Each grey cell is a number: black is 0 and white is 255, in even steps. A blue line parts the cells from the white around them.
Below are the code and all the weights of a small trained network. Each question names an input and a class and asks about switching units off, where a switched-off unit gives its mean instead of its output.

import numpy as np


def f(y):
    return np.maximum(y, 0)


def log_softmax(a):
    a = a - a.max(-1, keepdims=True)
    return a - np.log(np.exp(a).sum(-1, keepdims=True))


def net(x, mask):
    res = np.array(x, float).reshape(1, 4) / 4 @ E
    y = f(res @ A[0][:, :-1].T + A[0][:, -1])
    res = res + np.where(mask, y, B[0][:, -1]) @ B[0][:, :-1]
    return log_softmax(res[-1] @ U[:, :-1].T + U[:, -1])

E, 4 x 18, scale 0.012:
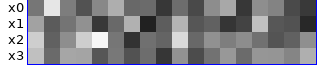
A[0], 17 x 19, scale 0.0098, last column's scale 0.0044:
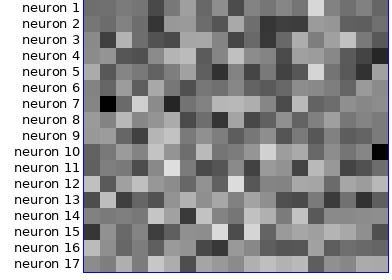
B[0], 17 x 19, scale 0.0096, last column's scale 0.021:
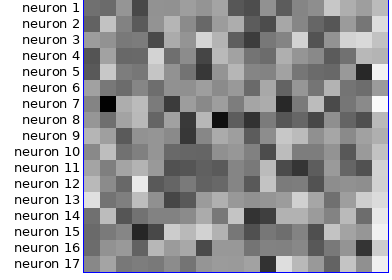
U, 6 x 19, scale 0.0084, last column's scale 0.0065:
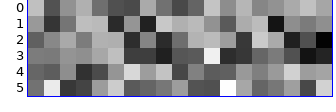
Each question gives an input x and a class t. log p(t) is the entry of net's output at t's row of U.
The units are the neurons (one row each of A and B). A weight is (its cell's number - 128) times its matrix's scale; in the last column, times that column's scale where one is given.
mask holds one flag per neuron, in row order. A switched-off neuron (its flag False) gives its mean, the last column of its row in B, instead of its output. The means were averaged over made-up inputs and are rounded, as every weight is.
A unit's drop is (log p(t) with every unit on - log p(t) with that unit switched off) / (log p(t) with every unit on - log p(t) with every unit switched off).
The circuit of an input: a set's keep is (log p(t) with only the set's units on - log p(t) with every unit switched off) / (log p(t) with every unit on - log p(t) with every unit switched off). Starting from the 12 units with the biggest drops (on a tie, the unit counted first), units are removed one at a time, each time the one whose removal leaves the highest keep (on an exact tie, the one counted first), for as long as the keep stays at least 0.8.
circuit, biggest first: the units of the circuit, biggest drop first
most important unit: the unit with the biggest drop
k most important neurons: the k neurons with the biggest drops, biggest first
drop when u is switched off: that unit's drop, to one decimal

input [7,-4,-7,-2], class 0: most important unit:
neuron 13
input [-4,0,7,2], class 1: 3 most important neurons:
(neuron 7; neuron 15; neuron 3)
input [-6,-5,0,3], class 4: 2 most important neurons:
(neuron 13; neuron 11)
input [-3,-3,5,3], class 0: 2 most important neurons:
(neuron 5; neuron 12)
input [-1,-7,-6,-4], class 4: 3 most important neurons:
(neuron 15; neuron 5; neuron 2)
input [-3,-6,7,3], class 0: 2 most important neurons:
(neuron 7; neuron 12)
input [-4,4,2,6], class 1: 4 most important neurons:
(neuron 7; neuron 11; neuron 15; neuron 1)
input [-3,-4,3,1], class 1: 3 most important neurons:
(neuron 7; neuron 15; neuron 3)
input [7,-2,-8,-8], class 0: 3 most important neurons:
(neuron 13; neuron 9; neuron 11)
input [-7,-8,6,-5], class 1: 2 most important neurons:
(neuron 7; neuron 2)
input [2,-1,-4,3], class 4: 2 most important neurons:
(neuron 5; neuron 14)
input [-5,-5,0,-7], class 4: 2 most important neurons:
(neuron 7; neuron 15)
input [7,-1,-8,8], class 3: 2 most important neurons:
(neuron 11; neuron 17)
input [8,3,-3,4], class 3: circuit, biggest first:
(neuron 11)
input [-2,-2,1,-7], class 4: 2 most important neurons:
(neuron 5; neuron 2)
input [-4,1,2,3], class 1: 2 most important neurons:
(neuron 15; neuron 7)
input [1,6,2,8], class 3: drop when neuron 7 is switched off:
0.0
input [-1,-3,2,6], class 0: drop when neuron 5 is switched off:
0.1
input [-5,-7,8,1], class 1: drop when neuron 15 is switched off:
0.6
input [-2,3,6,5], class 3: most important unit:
neuron 8
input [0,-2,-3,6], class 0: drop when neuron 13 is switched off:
-0.1
